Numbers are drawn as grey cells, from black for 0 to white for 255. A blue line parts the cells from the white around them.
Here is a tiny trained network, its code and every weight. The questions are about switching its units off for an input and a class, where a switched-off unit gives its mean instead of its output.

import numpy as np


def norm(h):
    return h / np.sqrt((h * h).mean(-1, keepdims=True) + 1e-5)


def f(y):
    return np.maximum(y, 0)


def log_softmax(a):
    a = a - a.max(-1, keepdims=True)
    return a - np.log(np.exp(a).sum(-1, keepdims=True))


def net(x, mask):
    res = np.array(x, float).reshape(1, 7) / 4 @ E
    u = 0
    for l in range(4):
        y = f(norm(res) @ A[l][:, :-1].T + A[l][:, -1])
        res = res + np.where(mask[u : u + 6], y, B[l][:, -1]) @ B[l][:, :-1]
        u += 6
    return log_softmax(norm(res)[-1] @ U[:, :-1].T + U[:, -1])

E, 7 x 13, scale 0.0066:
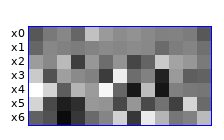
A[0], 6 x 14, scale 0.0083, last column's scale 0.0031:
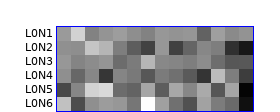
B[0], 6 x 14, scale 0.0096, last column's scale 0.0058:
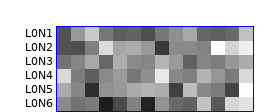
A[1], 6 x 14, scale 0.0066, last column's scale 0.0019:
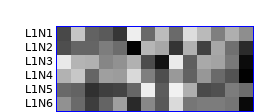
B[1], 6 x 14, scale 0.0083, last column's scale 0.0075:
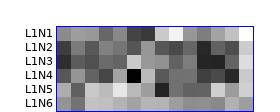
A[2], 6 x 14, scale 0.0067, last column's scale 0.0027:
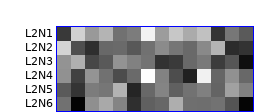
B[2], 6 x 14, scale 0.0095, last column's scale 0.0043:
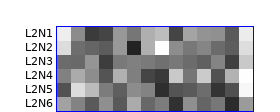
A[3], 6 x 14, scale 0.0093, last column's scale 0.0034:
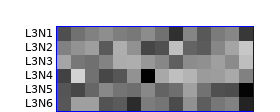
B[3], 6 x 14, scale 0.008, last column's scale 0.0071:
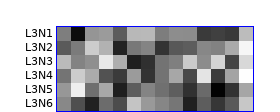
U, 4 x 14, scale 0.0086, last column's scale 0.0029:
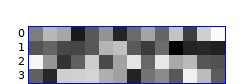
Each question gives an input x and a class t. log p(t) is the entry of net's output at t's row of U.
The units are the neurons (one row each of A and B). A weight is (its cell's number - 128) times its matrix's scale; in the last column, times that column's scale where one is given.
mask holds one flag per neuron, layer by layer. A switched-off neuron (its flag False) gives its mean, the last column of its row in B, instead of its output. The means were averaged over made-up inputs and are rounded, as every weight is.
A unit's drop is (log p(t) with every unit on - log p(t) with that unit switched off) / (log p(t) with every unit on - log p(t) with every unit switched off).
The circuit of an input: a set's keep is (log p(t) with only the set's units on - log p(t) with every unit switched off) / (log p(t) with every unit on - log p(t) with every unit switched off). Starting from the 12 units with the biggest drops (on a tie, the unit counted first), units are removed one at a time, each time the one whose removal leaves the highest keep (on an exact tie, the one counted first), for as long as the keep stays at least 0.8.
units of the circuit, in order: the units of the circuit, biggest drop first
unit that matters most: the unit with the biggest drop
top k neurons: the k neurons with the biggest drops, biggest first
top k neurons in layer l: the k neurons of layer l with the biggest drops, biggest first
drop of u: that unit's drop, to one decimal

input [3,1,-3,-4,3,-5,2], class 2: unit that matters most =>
L2N1
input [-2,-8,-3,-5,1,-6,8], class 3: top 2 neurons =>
(L1N5 L0N6)
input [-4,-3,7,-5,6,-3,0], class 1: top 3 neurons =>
(L1N3 L0N6 L1N4)
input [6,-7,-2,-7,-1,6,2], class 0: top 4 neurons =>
(L3N4 L0N5 L1N1 L2N1)
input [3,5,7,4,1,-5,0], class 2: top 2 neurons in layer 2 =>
(L2N1 L2N5)
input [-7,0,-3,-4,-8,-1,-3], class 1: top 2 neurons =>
(L1N2 L0N6)
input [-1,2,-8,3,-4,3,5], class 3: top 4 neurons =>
(L1N5 L1N6 L1N4 L1N3)
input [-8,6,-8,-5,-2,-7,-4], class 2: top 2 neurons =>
(L0N5 L0N6)
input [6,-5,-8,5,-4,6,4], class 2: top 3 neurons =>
(L2N2 L0N4 L3N4)
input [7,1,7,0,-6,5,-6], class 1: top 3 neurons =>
(L1N2 L2N5 L1N5)
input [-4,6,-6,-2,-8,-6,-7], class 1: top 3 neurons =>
(L1N2 L1N5 L0N4)
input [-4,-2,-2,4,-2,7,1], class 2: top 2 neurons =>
(L2N2 L0N4)
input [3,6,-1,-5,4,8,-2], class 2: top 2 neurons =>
(L0N4 L2N2)
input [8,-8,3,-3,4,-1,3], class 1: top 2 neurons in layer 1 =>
(L1N3 L1N4)
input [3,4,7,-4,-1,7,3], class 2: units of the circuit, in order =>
(L0N4)
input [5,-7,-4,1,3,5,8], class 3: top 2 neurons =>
(L1N5 L0N5)
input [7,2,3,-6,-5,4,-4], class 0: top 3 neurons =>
(L3N4 L1N4 L1N1)
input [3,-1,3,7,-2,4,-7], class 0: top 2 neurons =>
(L0N6 L2N4)
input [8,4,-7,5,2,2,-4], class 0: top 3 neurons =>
(L0N6 L1N5 L2N4)
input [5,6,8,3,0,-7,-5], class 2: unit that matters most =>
L0N5
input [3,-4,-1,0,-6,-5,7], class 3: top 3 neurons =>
(L1N5 L1N4 L1N3)
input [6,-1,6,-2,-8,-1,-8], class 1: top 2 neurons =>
(L1N2 L1N5)
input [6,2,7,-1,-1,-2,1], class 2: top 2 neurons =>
(L0N6 L2N4)
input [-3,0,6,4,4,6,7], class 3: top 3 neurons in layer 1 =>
(L1N5 L1N6 L1N3)
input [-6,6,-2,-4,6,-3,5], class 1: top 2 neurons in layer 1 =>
(L1N3 L1N4)
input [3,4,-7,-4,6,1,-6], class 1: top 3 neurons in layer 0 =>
(L0N6 L0N3 L0N4)
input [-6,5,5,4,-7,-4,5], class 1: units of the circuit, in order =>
(L1N2)
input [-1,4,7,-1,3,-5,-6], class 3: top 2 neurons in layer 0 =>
(L0N2 L0N4)
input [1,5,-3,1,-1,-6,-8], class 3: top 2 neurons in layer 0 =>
(L0N2 L0N4)
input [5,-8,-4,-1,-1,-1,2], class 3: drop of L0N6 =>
0.6
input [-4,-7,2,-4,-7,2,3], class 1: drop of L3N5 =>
0.0
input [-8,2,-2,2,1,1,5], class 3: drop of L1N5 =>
0.1
